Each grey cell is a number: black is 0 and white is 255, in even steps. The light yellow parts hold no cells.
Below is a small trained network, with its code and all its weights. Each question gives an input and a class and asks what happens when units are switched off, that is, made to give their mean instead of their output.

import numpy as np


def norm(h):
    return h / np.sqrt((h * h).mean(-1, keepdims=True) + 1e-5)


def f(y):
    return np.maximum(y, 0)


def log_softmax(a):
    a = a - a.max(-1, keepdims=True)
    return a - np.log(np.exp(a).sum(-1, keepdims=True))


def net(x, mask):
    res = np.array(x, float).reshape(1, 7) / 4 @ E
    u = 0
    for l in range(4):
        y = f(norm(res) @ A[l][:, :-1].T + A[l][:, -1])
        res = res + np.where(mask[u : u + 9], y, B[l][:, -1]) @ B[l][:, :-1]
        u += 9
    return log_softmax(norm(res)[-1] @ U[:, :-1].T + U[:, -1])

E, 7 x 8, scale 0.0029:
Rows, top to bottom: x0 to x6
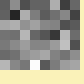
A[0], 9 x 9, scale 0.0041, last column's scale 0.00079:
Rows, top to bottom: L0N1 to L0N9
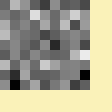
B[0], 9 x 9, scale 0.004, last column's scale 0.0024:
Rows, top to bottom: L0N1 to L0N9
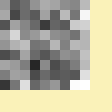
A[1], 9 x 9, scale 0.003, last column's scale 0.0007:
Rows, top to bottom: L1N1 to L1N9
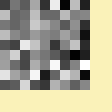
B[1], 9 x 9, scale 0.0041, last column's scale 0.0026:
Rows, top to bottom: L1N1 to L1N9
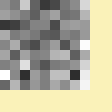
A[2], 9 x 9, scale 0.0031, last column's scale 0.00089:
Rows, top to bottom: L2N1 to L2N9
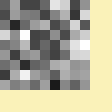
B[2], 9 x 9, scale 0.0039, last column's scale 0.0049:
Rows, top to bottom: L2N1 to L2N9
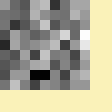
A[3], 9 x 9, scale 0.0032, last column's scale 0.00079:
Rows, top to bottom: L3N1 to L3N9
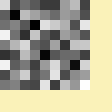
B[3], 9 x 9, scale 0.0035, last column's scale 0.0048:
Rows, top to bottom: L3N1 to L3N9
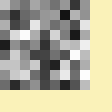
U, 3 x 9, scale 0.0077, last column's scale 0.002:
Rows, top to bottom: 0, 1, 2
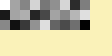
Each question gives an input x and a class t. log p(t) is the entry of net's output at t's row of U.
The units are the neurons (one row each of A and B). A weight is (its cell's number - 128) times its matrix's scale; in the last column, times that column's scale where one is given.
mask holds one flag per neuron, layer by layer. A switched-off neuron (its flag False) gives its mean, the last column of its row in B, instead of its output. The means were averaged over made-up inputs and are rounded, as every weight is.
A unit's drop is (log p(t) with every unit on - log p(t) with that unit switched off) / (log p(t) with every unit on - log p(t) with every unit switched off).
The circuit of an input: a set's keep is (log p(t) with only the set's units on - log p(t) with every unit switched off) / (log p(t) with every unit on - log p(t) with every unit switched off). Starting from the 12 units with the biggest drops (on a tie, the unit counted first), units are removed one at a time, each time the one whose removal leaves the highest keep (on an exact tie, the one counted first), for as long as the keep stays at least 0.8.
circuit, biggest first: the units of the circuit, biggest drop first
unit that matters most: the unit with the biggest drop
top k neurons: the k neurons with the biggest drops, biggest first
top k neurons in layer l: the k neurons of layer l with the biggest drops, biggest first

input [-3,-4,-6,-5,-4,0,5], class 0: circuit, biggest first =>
[L1N8 L0N9]
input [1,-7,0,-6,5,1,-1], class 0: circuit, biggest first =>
[L0N9 L2N5 L3N3]
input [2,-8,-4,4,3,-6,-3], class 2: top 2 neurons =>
[L0N9 L2N1]
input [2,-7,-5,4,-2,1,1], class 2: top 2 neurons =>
[L0N9 L1N7]
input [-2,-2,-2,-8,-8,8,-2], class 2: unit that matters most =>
L2N3
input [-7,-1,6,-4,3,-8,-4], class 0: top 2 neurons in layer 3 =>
[L3N3 L3N6]
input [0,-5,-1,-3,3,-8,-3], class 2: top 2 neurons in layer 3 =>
[L3N8 L3N9]
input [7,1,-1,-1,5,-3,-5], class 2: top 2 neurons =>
[L0N9 L2N1]
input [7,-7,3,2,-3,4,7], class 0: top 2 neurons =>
[L1N8 L0N9]
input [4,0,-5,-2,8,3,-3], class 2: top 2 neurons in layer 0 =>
[L0N9 L0N5]
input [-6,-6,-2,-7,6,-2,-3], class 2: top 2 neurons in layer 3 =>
[L3N8 L3N9]
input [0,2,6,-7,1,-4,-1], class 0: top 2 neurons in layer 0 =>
[L0N9 L0N3]
